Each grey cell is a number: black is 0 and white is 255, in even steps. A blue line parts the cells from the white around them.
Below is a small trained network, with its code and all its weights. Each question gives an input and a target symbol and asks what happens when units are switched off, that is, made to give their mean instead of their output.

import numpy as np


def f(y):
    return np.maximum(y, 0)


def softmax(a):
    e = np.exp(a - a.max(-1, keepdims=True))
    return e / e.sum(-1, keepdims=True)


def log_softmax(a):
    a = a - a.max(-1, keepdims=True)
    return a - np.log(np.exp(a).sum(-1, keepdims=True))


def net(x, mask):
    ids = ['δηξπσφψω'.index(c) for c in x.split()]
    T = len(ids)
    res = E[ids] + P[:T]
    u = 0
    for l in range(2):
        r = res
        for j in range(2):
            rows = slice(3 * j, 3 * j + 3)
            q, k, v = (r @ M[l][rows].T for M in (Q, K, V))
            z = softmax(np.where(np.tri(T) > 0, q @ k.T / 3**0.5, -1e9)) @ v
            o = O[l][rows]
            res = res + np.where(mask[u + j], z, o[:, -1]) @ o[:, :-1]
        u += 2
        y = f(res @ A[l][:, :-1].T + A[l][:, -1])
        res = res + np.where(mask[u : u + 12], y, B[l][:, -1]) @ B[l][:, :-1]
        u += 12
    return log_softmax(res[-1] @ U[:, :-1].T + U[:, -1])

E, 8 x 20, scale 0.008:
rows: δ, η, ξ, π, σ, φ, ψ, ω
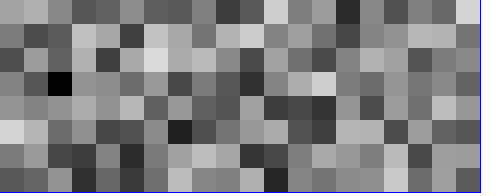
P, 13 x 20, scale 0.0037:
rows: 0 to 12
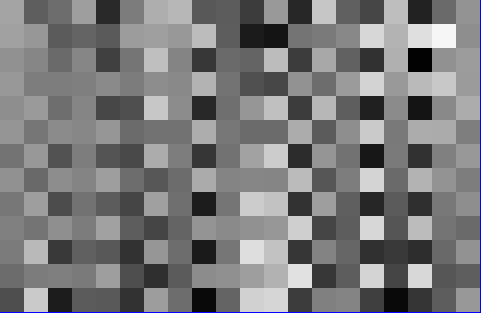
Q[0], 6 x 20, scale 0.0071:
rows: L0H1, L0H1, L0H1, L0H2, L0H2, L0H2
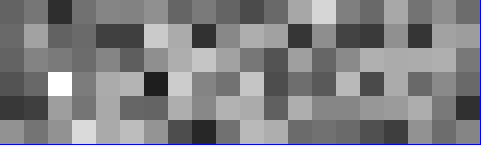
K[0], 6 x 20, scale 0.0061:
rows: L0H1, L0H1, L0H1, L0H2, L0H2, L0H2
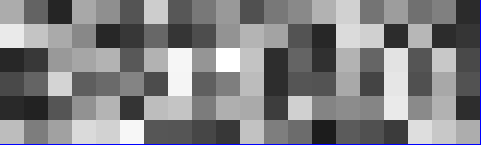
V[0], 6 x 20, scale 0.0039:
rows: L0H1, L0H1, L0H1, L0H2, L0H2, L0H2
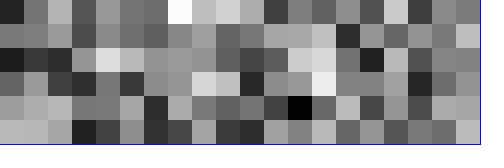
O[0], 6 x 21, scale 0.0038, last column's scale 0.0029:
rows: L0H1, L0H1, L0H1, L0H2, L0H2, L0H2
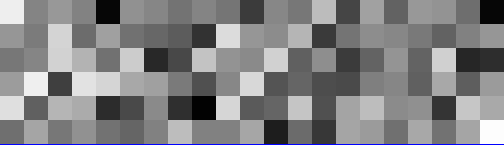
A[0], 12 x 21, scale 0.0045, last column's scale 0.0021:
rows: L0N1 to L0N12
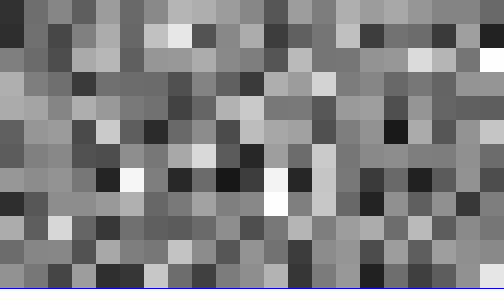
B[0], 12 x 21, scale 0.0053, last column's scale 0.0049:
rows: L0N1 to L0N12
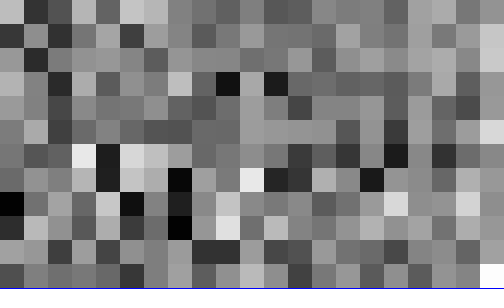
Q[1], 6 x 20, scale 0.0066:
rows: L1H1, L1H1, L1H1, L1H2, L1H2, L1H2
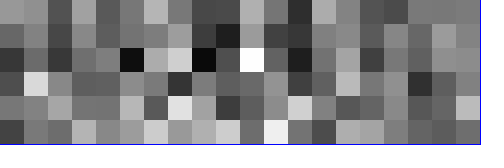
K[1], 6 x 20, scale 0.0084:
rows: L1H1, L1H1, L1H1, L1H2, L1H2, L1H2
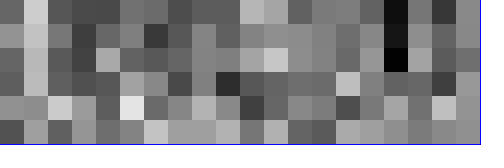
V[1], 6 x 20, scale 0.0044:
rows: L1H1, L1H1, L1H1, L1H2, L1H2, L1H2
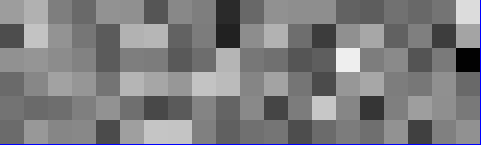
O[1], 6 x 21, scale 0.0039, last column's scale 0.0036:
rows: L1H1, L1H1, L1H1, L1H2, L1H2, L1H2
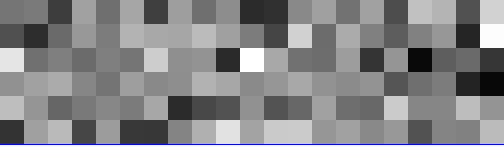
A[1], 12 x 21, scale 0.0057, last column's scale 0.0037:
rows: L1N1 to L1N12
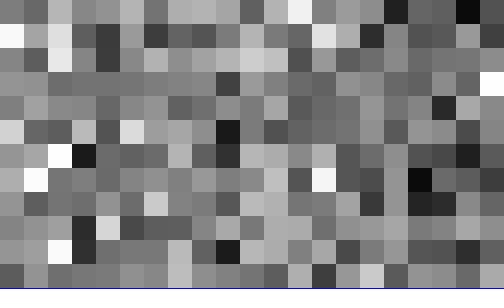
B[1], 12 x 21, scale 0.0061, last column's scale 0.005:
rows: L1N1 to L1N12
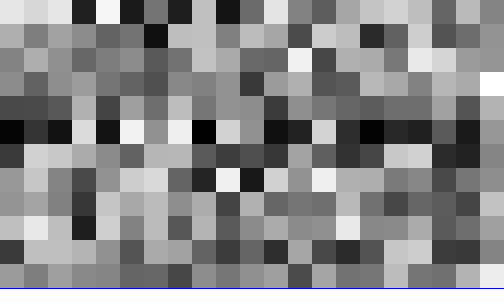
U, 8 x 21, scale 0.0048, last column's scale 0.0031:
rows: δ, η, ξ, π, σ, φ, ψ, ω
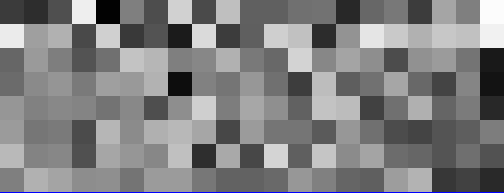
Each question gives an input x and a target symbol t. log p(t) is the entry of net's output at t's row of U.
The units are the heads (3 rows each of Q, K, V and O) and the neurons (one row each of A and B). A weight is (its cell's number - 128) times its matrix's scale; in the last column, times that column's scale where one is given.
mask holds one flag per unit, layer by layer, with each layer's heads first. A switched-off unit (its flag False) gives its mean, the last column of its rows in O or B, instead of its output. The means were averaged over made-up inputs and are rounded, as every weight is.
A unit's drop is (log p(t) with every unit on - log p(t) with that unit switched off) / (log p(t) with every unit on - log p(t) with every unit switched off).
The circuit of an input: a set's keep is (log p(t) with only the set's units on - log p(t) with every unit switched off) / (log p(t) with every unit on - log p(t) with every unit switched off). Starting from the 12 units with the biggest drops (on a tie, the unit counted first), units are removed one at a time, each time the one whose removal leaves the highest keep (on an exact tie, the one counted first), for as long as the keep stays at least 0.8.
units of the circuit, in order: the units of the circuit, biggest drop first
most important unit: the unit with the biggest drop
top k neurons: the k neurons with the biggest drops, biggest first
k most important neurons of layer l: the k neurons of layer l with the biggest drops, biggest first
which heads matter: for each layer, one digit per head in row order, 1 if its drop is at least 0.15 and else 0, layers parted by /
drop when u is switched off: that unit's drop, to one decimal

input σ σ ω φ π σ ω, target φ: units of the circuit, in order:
(L1H1; L1N9; L0H1)
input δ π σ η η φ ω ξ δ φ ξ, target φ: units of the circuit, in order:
(L0N5; L1N9; L1H1; L0H1)
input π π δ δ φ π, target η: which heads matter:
10 / 10
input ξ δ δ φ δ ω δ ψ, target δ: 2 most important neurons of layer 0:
(L0N1; L0N7)
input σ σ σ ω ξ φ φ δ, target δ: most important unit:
L0N4
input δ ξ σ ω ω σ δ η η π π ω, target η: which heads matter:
00 / 10
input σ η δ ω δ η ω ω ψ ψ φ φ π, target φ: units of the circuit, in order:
(L1N9; L1H1; L0H1)
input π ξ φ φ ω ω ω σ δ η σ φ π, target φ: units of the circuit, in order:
(L1N9; L1H1; L0H1; L0N5)
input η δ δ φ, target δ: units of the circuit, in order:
(L1H2; L0N5; L1N6)
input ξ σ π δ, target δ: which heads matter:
00 / 00
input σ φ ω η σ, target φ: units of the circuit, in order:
(L1N9; L1H1; L0H1)
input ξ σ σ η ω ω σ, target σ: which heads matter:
11 / 10
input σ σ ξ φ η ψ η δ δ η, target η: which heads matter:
01 / 10
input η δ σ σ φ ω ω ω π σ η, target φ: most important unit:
L1H1
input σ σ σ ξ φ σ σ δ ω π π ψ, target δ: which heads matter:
11 / 00
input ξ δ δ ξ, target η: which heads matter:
00 / 01
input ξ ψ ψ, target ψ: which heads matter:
11 / 10
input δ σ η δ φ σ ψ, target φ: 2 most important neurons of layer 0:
(L0N5; L0N2)
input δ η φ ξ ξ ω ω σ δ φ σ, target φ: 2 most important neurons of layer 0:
(L0N5; L0N10)
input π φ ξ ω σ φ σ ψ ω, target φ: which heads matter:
10 / 10
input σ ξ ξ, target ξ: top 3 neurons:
(L1N3; L0N8; L1N8)
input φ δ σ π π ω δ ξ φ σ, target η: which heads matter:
01 / 00
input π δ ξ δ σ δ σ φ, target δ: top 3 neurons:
(L0N5; L1N6; L0N6)
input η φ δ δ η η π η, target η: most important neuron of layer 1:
(L1N10)
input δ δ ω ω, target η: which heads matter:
11 / 10
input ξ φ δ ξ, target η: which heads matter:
00 / 11
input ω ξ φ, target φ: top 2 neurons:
(L1N9; L0N12)
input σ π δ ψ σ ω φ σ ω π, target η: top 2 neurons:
(L0N9; L0N11)
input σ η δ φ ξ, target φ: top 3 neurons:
(L1N9; L0N5; L0N10)
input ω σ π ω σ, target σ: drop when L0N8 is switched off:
0.3
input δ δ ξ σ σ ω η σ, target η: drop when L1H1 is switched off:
0.1
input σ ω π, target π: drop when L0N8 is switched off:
0.3
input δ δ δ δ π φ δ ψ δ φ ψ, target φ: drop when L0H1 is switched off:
0.2
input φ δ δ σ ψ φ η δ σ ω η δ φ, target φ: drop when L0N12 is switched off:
0.2
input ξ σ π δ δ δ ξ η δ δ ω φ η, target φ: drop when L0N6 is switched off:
-0.1
